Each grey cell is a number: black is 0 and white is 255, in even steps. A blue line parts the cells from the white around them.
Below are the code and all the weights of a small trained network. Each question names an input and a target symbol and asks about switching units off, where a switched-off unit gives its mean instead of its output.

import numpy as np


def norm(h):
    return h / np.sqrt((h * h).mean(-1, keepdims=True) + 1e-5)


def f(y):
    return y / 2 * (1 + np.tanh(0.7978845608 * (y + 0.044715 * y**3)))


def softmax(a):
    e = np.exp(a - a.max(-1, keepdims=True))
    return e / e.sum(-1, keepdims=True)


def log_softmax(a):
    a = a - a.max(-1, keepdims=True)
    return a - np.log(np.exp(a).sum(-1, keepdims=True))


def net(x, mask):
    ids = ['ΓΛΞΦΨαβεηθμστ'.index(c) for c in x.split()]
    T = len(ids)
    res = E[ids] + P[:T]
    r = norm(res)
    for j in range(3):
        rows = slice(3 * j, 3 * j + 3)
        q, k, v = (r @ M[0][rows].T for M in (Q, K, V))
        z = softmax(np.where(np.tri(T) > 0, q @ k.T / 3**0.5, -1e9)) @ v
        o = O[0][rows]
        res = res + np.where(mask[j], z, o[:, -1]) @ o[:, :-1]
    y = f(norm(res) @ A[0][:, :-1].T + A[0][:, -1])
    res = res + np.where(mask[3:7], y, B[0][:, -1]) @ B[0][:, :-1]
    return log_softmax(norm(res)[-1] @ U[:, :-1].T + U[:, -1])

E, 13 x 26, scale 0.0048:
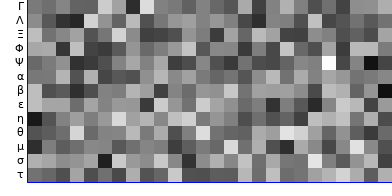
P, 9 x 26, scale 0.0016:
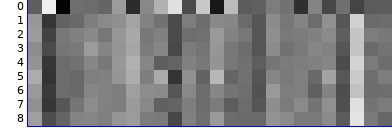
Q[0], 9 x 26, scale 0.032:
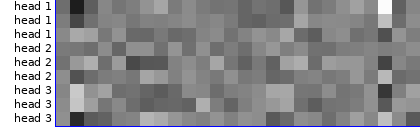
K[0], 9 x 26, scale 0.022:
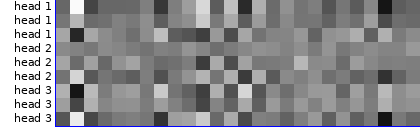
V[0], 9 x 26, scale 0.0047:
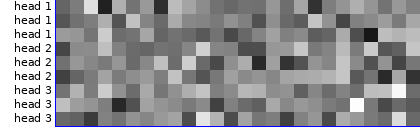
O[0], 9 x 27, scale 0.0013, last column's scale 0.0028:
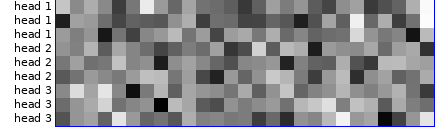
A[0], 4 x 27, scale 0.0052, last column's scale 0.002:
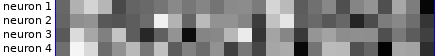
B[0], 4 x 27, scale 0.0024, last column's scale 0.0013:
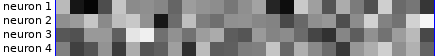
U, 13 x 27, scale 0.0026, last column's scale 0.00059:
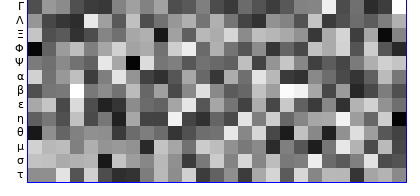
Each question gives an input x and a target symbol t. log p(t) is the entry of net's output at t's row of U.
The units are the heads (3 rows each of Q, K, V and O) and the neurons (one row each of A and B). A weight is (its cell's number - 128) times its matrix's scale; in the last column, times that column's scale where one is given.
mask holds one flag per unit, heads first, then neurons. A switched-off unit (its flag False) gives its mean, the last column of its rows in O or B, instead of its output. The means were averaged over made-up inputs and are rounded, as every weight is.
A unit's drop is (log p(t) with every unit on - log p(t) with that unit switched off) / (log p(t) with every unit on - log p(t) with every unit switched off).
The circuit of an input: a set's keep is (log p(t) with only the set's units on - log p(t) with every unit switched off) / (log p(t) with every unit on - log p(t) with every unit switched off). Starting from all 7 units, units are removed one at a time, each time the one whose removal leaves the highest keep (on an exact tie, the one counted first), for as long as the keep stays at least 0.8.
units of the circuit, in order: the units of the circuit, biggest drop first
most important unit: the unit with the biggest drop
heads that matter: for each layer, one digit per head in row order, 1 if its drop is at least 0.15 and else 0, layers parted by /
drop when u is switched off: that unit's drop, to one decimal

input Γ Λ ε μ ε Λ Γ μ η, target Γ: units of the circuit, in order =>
head 1
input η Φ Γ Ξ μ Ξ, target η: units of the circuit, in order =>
head 3; neuron 4
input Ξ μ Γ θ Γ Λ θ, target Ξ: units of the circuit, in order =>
head 1; head 3
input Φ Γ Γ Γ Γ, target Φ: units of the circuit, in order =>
neuron 3; head 1; head 3
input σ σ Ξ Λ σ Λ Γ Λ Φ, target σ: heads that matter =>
111
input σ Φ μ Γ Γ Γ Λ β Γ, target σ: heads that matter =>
101
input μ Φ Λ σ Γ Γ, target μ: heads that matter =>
001
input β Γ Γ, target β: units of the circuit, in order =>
head 2; head 1
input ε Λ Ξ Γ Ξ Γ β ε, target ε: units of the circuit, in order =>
head 2; head 3
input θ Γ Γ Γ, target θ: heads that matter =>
110
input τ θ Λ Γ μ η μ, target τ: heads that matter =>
011
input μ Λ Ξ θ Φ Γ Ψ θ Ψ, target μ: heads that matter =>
101
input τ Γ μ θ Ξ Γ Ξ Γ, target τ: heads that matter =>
010
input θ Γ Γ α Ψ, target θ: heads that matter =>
110
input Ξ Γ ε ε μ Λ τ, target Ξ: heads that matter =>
101
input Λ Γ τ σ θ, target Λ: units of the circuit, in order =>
head 3; head 2
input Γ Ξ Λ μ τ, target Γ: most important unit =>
head 1
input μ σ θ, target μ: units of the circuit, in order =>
head 3; neuron 2
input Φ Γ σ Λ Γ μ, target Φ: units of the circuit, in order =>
neuron 3; head 3; head 2
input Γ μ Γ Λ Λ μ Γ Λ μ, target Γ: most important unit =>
head 1
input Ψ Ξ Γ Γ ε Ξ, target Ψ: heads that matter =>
011
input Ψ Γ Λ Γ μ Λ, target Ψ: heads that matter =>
001
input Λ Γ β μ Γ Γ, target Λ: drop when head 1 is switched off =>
0.2
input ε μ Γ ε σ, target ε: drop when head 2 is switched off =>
0.5
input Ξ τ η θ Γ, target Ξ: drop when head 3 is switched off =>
0.1
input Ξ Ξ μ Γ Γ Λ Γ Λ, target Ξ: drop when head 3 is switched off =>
0.3
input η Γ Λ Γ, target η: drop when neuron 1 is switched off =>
0.0
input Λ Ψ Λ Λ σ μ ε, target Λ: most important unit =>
head 3
